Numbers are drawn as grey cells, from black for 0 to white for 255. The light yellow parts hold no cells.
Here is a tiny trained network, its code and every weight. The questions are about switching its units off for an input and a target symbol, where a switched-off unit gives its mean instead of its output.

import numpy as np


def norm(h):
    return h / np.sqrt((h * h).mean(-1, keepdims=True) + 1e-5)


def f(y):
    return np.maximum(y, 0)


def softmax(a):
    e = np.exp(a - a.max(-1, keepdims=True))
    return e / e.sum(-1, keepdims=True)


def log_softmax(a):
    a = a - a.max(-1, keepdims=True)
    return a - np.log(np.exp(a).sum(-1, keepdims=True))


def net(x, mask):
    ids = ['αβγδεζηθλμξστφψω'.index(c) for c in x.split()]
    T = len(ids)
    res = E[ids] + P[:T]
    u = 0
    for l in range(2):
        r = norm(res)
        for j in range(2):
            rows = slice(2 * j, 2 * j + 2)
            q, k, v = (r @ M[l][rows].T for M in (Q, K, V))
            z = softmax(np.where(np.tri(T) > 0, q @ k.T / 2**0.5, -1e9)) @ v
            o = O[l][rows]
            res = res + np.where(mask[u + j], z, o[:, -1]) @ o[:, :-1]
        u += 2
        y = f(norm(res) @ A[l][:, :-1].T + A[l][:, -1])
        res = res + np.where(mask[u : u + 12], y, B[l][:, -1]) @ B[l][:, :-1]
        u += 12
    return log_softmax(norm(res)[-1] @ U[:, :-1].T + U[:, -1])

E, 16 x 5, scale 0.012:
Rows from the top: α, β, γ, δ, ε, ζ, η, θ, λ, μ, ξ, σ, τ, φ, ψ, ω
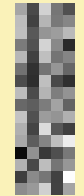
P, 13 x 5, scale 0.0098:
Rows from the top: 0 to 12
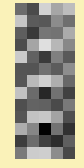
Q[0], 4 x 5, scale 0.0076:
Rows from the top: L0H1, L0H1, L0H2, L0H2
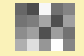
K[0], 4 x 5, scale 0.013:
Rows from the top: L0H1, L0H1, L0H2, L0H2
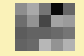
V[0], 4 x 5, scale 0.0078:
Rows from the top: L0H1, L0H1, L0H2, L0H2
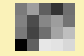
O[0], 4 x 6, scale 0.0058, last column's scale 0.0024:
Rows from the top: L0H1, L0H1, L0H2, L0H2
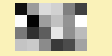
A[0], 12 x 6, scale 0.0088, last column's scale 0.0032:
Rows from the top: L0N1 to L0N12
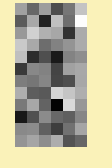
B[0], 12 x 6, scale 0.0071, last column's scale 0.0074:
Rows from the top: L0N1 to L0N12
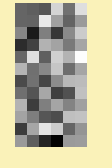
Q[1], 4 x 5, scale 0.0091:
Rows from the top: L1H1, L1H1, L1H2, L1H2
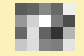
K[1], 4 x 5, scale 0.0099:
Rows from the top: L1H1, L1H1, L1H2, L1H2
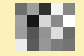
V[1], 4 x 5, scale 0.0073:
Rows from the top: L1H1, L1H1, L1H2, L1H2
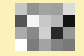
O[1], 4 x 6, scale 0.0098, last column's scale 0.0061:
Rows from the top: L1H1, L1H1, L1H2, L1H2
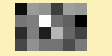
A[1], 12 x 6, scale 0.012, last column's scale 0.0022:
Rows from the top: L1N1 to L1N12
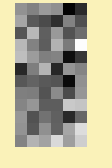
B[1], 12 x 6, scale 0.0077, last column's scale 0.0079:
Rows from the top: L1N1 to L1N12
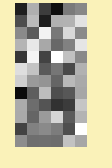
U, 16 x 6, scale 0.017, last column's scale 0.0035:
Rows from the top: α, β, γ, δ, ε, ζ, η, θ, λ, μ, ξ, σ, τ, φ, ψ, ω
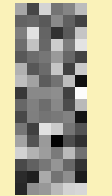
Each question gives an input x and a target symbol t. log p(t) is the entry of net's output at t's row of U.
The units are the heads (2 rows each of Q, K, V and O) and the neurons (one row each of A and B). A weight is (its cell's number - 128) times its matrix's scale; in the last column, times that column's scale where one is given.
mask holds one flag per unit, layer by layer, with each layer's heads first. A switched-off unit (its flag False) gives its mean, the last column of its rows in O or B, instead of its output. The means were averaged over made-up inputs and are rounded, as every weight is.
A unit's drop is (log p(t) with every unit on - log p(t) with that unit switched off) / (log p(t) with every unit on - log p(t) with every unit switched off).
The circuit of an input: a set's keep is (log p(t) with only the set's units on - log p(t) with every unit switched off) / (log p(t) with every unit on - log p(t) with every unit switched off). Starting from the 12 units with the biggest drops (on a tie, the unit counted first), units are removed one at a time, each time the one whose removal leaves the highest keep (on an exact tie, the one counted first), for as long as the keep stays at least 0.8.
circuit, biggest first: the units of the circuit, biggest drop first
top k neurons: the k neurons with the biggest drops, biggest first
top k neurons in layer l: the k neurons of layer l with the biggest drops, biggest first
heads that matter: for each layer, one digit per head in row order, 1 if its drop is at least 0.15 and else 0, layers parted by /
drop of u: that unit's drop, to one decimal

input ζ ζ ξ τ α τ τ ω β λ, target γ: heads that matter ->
10 / 00
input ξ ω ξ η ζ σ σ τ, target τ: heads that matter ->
00 / 11
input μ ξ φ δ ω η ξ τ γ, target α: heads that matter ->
00 / 11
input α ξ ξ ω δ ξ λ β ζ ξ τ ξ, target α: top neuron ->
L0N11
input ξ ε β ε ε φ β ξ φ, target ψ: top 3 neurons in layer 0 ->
L0N5, L0N3, L0N12
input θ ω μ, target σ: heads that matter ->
00 / 10
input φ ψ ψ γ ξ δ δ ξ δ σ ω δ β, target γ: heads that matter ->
10 / 00
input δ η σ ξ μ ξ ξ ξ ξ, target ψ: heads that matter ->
11 / 10
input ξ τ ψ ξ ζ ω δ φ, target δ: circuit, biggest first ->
L0N5, L0N3
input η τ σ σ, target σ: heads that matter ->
01 / 00
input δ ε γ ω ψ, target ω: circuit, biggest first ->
L0N11, L1N6
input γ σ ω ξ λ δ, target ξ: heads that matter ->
00 / 10
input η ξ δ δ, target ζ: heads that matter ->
00 / 00
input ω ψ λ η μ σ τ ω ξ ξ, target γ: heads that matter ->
10 / 10
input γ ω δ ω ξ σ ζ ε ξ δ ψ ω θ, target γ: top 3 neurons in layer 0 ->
L0N6, L0N9, L0N12
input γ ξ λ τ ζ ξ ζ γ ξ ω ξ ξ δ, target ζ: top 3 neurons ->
L0N3, L1N10, L0N5
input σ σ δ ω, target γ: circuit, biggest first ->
L1H1, L1N6
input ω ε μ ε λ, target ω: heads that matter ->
10 / 01
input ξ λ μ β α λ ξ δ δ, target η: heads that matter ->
00 / 11
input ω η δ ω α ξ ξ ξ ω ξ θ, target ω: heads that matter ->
00 / 01
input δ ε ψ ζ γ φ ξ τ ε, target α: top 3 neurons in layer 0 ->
L0N5, L0N11, L0N3
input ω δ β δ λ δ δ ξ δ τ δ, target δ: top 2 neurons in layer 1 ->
L1N5, L1N4
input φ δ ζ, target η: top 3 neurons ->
L0N5, L0N3, L1N4
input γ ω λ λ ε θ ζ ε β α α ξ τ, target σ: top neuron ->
L0N10
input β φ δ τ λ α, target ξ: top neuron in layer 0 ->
L0N3
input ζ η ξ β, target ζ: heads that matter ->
11 / 10
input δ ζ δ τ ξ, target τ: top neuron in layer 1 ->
L1N4
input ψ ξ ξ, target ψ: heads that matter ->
01 / 10
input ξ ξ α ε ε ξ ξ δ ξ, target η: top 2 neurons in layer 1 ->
L1N4, L1N10
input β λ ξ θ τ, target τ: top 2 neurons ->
L0N2, L0N11
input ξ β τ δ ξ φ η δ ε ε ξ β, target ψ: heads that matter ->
11 / 10
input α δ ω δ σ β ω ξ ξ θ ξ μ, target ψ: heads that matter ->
01 / 10
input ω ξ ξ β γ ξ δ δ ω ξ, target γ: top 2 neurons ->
L1N2, L1N6
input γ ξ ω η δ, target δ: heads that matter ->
00 / 00
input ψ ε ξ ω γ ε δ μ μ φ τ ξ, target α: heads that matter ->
10 / 11
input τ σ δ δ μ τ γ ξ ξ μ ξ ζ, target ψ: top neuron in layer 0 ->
L0N5
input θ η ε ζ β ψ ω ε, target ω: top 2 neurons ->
L0N5, L1N3
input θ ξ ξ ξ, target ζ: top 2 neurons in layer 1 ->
L1N10, L1N7
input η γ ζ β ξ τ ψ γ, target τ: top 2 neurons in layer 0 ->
L0N4, L0N3
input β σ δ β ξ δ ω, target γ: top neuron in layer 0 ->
L0N3
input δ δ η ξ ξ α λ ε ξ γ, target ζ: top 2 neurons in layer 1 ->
L1N10, L1N8
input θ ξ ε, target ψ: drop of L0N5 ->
0.5
